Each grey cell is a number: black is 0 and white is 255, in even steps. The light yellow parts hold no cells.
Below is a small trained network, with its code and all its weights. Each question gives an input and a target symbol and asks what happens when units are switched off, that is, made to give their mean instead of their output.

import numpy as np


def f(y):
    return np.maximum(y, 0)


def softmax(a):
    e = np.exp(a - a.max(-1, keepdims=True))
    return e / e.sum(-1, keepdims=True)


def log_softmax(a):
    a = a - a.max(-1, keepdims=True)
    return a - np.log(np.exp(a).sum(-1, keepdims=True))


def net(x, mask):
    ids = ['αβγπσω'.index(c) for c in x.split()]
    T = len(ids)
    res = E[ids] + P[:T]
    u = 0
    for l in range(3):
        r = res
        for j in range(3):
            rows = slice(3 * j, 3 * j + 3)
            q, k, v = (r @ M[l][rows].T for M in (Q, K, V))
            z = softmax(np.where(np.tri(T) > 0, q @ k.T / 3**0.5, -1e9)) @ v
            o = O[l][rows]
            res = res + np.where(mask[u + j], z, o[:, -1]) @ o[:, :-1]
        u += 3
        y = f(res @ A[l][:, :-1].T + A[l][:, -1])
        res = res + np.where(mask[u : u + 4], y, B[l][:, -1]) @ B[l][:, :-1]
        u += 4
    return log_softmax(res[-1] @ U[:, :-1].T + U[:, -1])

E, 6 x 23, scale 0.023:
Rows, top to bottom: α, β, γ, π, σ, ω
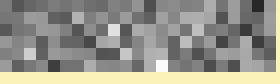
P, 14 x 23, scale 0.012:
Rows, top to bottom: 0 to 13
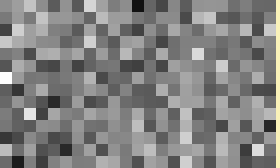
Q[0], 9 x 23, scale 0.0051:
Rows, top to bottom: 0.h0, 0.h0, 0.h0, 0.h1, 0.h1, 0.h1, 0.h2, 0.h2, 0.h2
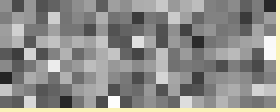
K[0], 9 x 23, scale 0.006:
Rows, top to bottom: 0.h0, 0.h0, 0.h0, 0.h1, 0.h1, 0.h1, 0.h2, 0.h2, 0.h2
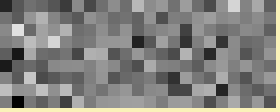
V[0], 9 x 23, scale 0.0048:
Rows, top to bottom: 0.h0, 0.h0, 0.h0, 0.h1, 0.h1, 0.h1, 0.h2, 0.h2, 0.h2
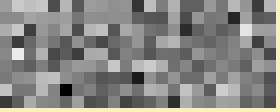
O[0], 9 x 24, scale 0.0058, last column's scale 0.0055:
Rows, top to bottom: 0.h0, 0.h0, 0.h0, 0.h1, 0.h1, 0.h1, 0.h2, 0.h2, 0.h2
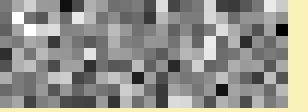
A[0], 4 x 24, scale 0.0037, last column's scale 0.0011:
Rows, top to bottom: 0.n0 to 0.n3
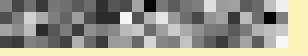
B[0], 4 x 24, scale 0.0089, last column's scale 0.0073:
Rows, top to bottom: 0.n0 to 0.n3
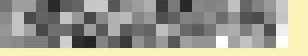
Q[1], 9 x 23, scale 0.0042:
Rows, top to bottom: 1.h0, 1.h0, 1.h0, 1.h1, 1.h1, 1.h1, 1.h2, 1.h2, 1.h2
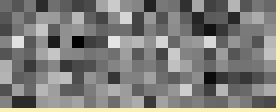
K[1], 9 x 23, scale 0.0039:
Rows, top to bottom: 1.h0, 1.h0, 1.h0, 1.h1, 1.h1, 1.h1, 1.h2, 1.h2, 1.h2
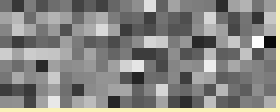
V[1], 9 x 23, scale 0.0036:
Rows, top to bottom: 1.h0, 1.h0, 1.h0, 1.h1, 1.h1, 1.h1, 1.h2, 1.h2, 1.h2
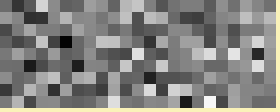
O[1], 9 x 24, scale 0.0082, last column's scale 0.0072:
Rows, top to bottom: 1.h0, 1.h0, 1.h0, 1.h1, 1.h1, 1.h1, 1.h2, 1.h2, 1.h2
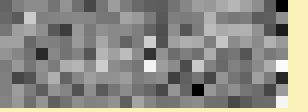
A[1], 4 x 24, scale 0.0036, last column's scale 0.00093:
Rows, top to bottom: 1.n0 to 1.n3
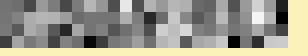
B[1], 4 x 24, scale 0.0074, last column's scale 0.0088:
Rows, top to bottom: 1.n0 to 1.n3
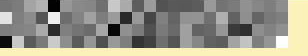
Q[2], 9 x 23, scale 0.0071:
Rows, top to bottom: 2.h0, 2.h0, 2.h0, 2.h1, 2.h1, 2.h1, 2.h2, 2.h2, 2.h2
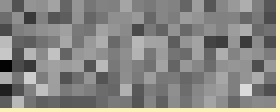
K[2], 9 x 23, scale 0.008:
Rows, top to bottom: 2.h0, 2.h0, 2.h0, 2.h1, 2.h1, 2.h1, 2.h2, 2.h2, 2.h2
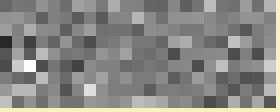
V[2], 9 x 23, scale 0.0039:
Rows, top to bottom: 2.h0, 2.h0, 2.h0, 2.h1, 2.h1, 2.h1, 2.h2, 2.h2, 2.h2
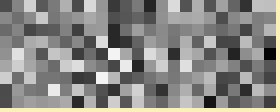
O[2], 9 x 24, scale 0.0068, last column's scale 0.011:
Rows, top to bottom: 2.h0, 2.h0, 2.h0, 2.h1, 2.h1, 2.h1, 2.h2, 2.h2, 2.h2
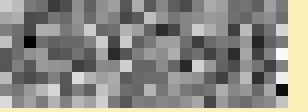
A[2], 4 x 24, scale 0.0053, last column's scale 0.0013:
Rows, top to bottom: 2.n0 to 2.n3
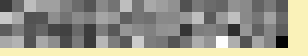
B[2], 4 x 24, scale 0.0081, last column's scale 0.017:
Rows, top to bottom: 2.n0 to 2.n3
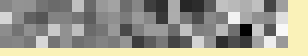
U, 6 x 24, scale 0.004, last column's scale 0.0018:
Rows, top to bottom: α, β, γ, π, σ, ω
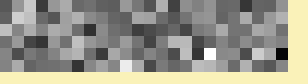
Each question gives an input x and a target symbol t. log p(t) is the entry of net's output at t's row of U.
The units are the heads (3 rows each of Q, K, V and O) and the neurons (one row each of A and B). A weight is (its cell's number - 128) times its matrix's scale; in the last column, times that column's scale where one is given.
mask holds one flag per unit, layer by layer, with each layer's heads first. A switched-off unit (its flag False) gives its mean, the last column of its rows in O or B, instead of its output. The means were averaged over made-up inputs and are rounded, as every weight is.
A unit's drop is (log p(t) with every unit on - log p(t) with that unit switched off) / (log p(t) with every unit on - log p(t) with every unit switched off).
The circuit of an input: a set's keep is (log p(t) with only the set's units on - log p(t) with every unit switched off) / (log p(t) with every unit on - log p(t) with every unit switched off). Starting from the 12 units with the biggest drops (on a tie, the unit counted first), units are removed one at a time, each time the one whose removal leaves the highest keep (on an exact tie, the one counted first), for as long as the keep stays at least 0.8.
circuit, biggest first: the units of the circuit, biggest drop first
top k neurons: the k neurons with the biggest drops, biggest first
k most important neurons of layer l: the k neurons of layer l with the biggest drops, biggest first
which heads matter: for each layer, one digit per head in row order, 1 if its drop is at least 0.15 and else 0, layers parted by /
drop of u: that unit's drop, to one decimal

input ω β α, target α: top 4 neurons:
[2.n2, 0.n1, 2.n1, 2.n0]
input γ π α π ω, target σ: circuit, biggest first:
[2.h1, 0.n0]
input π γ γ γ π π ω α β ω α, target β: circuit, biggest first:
[1.h1]
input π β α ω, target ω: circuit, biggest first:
[2.h1, 2.n2]
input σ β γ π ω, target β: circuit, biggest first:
[2.h1, 1.h1]
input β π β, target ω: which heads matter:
000 / 000 / 010
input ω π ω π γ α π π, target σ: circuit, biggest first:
[2.h1, 0.n0]
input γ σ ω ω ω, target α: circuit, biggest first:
[2.h2, 2.n1]
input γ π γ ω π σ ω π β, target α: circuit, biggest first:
[2.h1, 2.h2, 2.n1]
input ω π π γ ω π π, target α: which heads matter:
100 / 000 / 011
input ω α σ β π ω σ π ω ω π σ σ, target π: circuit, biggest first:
[2.h1, 2.h2]
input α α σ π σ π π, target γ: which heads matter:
000 / 000 / 011
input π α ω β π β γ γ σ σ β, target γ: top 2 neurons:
[2.n0, 0.n1]
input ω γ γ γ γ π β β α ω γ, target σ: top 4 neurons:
[0.n0, 0.n1, 2.n1, 2.n3]
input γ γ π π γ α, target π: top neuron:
[1.n3]
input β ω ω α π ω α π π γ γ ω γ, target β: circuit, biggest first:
[1.h1, 2.n2]
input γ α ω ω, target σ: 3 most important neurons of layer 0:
[0.n0, 0.n2, 0.n3]
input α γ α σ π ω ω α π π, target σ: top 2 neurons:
[0.n0, 1.n3]
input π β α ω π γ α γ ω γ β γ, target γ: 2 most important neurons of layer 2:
[2.n3, 2.n1]
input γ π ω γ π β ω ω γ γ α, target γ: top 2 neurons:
[2.n3, 0.n2]
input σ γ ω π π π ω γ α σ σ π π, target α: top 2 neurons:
[2.n1, 2.n2]
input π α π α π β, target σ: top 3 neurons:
[0.n0, 1.n3, 0.n3]
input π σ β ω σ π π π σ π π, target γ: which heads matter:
100 / 001 / 011
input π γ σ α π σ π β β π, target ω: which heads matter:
100 / 000 / 010
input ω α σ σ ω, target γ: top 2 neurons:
[2.n0, 0.n1]
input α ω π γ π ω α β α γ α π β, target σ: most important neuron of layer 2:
[2.n0]
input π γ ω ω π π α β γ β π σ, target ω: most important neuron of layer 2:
[2.n2]
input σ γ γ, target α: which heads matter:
100 / 011 / 000
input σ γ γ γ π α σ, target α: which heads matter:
100 / 010 / 000
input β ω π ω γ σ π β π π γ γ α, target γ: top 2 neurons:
[2.n3, 1.n3]
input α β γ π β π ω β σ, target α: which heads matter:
101 / 001 / 011
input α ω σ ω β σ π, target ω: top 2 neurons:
[2.n2, 0.n2]
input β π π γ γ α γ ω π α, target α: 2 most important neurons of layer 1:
[1.n3, 1.n0]
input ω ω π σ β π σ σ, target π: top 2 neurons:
[0.n1, 2.n0]
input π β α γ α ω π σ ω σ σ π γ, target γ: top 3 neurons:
[2.n0, 0.n1, 0.n0]
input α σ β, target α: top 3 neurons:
[2.n1, 2.n2, 1.n2]
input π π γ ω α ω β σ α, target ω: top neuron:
[0.n0]
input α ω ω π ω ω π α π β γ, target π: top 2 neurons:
[0.n3, 1.n3]
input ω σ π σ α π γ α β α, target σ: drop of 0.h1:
0.1
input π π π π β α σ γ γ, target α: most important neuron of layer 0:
[0.n2]
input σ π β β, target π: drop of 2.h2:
0.2
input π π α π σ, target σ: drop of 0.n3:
0.2
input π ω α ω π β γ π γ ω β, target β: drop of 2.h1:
0.1
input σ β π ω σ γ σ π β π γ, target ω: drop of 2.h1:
0.9
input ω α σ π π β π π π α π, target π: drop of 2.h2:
0.2
